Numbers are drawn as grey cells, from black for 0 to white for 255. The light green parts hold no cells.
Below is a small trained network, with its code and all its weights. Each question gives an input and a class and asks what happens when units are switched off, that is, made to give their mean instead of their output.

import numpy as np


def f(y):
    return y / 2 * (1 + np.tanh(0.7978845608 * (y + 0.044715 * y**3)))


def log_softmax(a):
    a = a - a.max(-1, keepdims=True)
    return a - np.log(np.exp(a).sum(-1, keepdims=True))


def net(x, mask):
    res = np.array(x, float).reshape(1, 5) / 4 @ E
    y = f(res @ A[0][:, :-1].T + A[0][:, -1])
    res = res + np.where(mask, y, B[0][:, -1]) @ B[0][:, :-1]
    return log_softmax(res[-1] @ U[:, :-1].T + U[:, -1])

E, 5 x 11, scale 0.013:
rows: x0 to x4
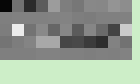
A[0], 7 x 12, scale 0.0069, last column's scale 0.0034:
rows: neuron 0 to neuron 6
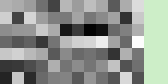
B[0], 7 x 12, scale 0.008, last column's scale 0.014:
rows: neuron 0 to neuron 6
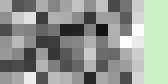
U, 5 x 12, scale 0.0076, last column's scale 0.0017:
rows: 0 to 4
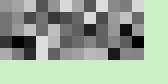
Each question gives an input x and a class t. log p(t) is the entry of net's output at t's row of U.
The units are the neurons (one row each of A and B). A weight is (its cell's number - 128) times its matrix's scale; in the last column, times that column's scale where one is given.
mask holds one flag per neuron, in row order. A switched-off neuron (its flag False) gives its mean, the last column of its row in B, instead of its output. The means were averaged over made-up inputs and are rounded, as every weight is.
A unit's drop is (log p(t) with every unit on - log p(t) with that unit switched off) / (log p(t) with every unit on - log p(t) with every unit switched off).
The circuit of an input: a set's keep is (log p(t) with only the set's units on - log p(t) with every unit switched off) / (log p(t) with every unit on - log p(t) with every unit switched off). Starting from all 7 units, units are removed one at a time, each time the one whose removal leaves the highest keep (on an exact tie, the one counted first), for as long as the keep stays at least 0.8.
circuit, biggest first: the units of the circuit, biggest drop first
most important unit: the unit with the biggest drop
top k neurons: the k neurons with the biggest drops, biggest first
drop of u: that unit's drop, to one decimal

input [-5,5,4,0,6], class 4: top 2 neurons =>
(neuron 3; neuron 0)
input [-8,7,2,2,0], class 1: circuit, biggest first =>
(neuron 4)
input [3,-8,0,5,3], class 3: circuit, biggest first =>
(neuron 1; neuron 3)
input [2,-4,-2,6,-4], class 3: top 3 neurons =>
(neuron 3; neuron 6; neuron 1)
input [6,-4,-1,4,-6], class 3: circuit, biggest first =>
(neuron 5; neuron 3)
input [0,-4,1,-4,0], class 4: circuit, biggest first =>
(neuron 1; neuron 2)
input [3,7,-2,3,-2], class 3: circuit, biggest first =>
(neuron 3; neuron 1)
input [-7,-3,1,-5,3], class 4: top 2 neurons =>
(neuron 4; neuron 6)
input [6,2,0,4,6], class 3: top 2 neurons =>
(neuron 1; neuron 5)
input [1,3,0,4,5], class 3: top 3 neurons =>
(neuron 1; neuron 3; neuron 6)
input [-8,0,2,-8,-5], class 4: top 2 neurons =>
(neuron 4; neuron 0)
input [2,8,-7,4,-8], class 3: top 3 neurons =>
(neuron 5; neuron 6; neuron 3)
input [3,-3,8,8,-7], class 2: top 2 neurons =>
(neuron 6; neuron 3)
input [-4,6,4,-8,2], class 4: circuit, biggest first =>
(neuron 0)
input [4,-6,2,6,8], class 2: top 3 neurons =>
(neuron 6; neuron 4; neuron 3)
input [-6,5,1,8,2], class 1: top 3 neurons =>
(neuron 4; neuron 6; neuron 2)
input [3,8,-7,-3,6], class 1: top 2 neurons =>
(neuron 3; neuron 5)
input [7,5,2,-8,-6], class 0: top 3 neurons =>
(neuron 6; neuron 2; neuron 4)
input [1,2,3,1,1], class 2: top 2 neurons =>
(neuron 3; neuron 5)
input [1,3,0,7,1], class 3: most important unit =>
neuron 1
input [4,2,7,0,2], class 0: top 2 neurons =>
(neuron 6; neuron 2)
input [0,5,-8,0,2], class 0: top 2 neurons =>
(neuron 1; neuron 2)
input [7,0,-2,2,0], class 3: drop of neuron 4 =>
0.1
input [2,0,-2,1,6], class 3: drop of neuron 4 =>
0.2
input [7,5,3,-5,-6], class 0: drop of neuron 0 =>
0.0
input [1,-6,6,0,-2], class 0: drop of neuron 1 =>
-0.1
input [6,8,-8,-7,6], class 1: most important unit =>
neuron 3
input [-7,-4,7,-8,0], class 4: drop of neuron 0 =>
0.1
